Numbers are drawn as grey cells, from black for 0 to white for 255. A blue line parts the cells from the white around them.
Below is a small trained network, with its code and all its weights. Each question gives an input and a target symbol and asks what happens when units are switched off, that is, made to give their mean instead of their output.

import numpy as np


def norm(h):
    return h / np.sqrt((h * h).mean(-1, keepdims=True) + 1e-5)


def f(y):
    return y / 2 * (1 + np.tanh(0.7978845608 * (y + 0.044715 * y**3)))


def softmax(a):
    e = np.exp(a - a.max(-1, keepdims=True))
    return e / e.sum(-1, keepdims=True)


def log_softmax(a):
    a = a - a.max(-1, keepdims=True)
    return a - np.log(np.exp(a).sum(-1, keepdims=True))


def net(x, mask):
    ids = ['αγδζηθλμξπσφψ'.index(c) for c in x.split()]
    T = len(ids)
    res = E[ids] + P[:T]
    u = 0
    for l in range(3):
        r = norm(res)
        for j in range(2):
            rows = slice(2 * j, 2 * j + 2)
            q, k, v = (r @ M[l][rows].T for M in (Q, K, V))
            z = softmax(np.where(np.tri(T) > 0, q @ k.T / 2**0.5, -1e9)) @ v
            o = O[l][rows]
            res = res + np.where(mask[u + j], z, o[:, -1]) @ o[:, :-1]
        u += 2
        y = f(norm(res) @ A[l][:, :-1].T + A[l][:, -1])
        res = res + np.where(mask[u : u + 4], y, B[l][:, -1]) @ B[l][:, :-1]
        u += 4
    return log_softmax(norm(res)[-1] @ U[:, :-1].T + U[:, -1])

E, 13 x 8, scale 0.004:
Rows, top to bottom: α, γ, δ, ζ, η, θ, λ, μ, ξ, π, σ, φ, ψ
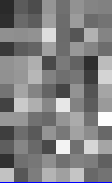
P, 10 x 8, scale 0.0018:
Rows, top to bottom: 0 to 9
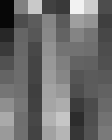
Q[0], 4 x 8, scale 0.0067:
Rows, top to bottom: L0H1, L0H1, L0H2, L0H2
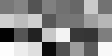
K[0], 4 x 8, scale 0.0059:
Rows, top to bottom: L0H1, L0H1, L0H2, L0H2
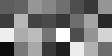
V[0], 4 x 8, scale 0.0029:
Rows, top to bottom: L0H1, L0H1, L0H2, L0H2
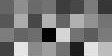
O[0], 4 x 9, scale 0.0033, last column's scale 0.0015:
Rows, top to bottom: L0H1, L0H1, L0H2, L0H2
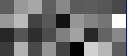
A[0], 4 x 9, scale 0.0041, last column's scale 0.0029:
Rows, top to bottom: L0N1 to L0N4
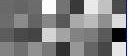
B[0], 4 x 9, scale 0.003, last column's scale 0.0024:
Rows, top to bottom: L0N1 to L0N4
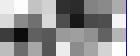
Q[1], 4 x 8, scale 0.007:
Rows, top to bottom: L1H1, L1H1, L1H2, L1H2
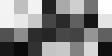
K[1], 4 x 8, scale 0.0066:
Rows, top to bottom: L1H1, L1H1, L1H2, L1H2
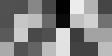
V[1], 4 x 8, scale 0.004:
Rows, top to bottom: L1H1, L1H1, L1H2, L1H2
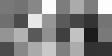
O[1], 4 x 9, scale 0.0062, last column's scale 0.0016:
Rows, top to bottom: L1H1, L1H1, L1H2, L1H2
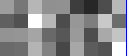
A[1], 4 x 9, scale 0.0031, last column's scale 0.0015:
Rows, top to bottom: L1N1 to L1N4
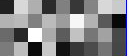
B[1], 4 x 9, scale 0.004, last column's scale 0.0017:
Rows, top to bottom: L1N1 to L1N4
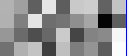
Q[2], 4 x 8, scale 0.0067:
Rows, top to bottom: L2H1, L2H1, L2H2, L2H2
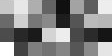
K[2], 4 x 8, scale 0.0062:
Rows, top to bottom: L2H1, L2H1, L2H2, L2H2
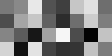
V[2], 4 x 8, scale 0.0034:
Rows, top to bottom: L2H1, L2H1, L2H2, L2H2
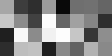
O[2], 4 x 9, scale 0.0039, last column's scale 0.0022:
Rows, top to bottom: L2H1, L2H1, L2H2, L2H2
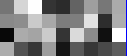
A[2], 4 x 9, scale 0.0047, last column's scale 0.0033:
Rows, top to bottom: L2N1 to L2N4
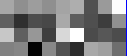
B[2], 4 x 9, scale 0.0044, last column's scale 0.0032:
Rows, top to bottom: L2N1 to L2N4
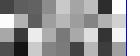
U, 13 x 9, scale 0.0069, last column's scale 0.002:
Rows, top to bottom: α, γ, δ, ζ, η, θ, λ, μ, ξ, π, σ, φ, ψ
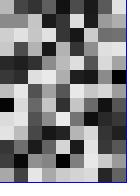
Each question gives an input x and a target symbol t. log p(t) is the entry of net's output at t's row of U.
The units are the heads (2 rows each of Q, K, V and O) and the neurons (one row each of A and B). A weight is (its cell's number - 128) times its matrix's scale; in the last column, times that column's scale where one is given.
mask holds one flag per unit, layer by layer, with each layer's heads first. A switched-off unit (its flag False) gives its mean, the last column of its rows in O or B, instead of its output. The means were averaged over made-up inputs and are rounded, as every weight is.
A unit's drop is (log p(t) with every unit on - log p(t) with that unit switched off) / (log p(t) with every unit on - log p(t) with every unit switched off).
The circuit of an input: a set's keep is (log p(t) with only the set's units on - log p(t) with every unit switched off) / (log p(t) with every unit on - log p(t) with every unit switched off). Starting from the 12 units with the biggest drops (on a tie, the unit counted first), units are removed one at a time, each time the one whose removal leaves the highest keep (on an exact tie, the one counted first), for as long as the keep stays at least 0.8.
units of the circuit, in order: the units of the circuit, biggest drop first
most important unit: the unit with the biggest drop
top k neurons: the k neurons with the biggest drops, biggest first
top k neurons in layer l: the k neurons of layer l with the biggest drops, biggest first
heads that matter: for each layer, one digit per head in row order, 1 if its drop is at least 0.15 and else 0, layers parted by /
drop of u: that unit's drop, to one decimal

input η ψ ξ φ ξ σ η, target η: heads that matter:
00 / 10 / 00
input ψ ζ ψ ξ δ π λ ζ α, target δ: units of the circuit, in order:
(L0H2 L0N1)
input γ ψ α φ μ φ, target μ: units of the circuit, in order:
(L2H2)
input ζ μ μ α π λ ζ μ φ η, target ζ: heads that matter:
11 / 00 / 01
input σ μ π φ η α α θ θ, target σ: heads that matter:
00 / 11 / 00
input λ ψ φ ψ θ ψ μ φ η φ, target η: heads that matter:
01 / 00 / 00
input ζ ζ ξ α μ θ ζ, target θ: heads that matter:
01 / 10 / 00
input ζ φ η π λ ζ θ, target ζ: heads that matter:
11 / 00 / 01
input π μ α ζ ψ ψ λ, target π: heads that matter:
10 / 10 / 01
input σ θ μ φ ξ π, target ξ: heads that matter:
00 / 10 / 00
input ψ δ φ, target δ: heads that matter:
01 / 00 / 00
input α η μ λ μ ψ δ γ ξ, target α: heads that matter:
11 / 00 / 01
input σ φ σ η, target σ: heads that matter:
00 / 01 / 00
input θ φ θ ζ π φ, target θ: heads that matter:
01 / 10 / 00
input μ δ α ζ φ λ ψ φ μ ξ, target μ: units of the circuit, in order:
(L0N4 L2N2 L2N3)
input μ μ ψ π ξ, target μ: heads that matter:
00 / 00 / 00
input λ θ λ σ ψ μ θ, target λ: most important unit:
L1N1
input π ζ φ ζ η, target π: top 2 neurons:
(L0N4 L0N2)
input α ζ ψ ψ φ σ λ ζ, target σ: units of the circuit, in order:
(L1H2 L0H2)
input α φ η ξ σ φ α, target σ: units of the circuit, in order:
(L1H2)
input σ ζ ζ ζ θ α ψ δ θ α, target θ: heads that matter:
00 / 10 / 00
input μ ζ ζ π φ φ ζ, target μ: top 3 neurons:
(L1N4 L0N1 L1N3)
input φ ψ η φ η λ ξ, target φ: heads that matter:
10 / 10 / 01
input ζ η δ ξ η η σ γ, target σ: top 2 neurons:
(L0N2 L2N4)
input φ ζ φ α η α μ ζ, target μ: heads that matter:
01 / 00 / 01
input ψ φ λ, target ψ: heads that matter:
01 / 00 / 01
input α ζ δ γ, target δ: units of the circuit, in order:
(L0H2)
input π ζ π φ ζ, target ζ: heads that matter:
11 / 10 / 01
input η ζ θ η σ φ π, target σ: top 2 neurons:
(L0N2 L2N4)
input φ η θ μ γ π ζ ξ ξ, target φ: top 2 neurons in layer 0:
(L0N4 L0N2)
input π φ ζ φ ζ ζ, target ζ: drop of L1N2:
0.0
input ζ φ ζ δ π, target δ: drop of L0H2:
1.4
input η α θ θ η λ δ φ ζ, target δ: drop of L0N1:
0.4
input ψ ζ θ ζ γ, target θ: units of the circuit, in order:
(L1H1)
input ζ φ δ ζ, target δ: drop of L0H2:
1.4
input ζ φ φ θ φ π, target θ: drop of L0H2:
0.3
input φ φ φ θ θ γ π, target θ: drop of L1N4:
0.0
